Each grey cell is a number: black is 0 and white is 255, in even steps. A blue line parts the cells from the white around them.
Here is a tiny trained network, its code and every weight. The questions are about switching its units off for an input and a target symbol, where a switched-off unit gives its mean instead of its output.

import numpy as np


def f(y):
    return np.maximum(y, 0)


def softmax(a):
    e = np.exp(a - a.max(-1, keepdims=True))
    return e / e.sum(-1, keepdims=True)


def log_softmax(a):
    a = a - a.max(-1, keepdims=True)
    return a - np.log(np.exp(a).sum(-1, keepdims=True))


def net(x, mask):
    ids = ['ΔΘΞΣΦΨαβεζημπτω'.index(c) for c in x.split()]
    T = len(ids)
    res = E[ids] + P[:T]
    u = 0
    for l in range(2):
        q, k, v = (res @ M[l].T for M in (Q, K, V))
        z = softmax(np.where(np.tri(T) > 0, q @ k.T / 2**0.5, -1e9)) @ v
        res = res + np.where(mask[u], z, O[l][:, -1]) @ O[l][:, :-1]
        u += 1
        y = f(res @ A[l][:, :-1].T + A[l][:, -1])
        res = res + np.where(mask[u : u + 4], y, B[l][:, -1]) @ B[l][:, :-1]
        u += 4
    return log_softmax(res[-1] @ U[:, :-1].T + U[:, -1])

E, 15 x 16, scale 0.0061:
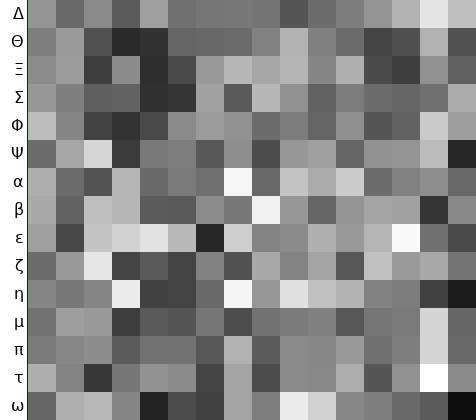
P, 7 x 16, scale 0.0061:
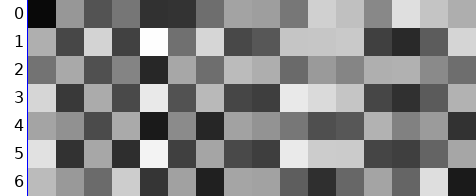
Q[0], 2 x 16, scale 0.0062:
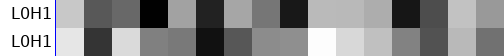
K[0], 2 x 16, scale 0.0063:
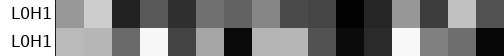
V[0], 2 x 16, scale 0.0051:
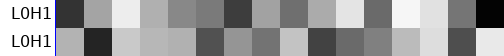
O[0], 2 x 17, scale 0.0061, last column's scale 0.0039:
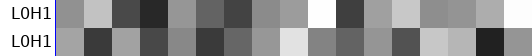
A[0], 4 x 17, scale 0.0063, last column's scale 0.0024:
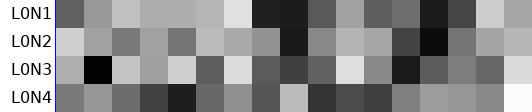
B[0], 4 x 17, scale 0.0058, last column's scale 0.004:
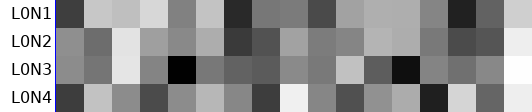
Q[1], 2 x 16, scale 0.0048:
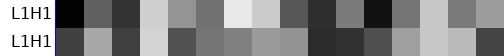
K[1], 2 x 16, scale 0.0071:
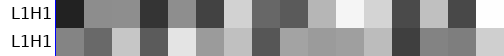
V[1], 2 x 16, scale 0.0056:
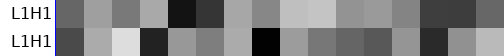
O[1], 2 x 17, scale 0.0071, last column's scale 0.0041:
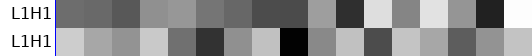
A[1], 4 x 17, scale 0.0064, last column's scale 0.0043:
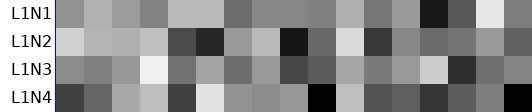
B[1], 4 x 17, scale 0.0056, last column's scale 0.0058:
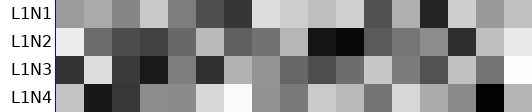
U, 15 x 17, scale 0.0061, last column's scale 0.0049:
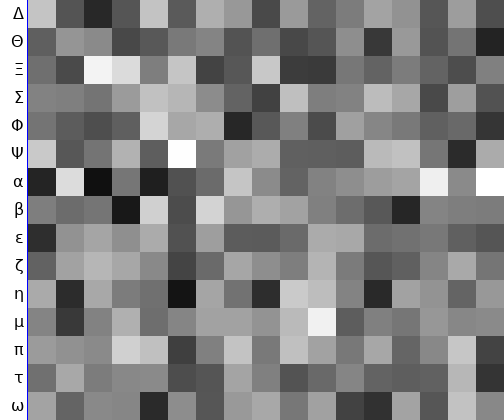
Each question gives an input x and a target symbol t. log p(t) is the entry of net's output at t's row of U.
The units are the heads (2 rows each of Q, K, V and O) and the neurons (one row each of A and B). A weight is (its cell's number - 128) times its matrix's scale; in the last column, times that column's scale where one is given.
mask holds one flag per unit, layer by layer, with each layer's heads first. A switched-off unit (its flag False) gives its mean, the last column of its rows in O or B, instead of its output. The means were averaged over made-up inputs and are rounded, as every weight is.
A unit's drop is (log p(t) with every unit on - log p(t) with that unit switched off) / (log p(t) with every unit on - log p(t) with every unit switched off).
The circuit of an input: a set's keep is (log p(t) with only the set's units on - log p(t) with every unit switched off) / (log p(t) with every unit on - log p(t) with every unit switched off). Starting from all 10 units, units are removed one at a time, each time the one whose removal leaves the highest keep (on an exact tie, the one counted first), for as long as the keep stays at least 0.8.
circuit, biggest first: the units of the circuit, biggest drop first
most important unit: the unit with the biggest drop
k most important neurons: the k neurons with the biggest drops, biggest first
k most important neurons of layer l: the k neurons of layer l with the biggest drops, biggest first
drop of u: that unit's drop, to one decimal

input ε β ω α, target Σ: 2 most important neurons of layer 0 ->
(L0N2 L0N3)
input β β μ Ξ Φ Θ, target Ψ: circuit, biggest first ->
(L1N4 L0H1 L0N3 L0N1)
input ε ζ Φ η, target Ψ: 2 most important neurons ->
(L1N4 L1N2)
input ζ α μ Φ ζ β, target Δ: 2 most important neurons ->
(L0N4 L1N2)
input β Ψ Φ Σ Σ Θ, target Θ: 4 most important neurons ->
(L0N4 L1N3 L1N2 L0N3)
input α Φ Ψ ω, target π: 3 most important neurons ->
(L1N1 L0N3 L0N2)
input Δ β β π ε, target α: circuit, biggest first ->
(L1N3)
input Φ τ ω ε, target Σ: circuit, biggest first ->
(L0H1 L1H1)
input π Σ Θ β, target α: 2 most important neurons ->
(L1N3 L0N1)
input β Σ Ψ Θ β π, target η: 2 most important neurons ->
(L0N4 L1N2)
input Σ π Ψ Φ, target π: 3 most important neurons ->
(L1N1 L0N3 L0N2)
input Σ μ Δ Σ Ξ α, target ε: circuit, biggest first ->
(L0H1 L1N3 L0N2 L0N1)
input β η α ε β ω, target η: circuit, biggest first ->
(L0N4 L1H1 L0H1 L1N2)
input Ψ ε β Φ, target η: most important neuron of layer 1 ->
(L1N2)
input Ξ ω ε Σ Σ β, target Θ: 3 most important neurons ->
(L1N3 L0N4 L1N2)
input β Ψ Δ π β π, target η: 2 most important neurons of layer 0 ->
(L0N4 L0N3)
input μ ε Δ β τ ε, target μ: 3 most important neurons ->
(L1N4 L0N3 L1N1)
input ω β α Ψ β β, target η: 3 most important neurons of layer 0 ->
(L0N4 L0N3 L0N1)
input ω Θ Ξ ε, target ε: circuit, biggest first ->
(L1N3 L0H1 L0N1 L0N2)
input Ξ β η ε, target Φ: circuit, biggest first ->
(L1H1)
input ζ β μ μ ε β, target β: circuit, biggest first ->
(L1H1 L0H1)
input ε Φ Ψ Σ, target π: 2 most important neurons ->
(L1N1 L0N3)
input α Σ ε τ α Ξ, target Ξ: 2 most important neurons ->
(L0N2 L1N3)
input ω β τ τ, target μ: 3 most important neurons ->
(L1N4 L0N3 L1N1)
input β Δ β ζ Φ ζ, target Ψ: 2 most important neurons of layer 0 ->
(L0N3 L0N1)
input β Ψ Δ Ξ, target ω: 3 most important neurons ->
(L1N2 L0N3 L0N4)
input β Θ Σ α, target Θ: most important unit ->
L1N3
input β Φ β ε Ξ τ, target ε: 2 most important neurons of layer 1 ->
(L1N3 L1N2)
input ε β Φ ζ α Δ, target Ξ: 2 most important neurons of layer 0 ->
(L0N2 L0N1)
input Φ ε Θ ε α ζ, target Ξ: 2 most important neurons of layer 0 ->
(L0N1 L0N2)
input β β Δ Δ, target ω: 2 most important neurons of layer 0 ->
(L0N3 L0N4)
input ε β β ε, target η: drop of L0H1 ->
0.2
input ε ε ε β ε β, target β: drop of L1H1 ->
1.0
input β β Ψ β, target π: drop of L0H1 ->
1.2
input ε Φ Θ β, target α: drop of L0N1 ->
0.7
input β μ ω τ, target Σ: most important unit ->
L0H1
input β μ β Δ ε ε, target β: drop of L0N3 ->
0.1
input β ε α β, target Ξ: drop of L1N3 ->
0.2
